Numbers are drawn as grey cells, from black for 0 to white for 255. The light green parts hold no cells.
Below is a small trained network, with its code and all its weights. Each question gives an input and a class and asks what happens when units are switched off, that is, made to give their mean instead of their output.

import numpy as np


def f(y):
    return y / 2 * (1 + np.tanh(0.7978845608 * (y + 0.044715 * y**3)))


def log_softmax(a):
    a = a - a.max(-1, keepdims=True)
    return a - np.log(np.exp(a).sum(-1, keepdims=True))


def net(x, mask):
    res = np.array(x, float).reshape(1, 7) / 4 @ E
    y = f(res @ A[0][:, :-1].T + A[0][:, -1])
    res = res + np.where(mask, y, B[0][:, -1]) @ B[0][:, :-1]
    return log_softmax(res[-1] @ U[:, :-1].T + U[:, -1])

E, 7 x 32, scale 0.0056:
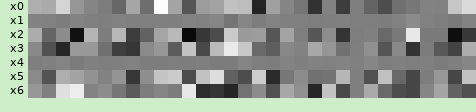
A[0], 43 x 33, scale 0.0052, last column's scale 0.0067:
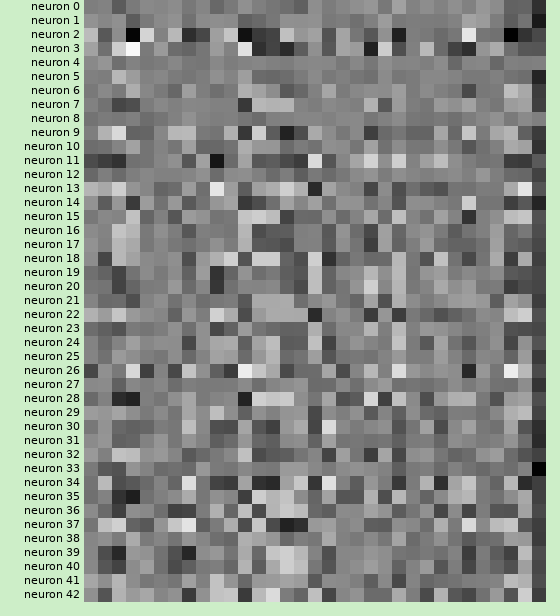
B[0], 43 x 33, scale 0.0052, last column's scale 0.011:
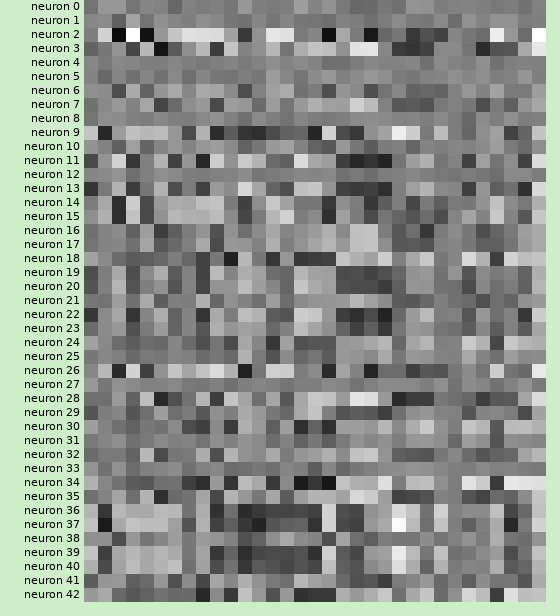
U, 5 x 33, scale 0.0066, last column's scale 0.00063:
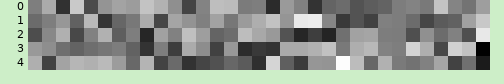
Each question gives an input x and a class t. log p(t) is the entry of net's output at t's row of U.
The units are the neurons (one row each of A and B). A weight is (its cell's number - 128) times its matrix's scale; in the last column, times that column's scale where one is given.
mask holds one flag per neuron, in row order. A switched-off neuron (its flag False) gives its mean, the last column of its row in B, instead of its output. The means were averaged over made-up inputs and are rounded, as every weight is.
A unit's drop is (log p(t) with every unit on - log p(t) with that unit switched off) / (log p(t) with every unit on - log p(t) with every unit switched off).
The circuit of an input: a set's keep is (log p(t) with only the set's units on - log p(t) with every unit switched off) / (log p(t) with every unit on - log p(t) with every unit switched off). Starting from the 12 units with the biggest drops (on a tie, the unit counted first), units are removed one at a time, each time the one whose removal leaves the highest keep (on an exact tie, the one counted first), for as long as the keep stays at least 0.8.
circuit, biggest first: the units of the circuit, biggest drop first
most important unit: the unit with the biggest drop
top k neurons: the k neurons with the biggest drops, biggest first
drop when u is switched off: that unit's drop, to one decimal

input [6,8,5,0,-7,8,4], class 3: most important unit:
neuron 42
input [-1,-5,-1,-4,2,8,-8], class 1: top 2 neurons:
(neuron 28; neuron 35)
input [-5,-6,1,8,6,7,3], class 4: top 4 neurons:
(neuron 39; neuron 36; neuron 40; neuron 34)
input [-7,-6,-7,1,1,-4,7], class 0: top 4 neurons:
(neuron 26; neuron 15; neuron 28; neuron 6)
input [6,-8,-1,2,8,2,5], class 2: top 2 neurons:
(neuron 22; neuron 13)
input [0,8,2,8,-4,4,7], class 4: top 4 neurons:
(neuron 39; neuron 36; neuron 40; neuron 28)
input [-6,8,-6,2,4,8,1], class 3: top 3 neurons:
(neuron 18; neuron 24; neuron 42)
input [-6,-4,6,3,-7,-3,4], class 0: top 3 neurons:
(neuron 2; neuron 14; neuron 13)
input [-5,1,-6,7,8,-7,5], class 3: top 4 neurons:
(neuron 34; neuron 30; neuron 2; neuron 37)
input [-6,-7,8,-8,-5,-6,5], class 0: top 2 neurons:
(neuron 2; neuron 14)
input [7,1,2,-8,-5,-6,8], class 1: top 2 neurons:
(neuron 3; neuron 32)
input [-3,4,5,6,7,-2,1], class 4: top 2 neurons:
(neuron 36; neuron 39)
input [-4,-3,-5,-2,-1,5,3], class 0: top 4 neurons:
(neuron 26; neuron 15; neuron 34; neuron 30)
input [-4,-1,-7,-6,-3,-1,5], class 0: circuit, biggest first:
(neuron 26)
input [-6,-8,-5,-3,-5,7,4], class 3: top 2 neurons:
(neuron 18; neuron 24)
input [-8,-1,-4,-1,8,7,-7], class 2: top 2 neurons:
(neuron 11; neuron 20)
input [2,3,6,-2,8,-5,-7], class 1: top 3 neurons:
(neuron 28; neuron 35; neuron 26)
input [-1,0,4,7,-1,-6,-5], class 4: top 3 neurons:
(neuron 36; neuron 40; neuron 39)
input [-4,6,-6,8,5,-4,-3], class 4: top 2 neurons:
(neuron 36; neuron 39)
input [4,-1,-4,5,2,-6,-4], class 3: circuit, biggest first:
(neuron 34)
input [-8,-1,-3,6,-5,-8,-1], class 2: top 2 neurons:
(neuron 11; neuron 19)
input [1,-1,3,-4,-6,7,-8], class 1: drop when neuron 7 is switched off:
0.1
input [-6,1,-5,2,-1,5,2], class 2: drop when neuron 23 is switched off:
0.2
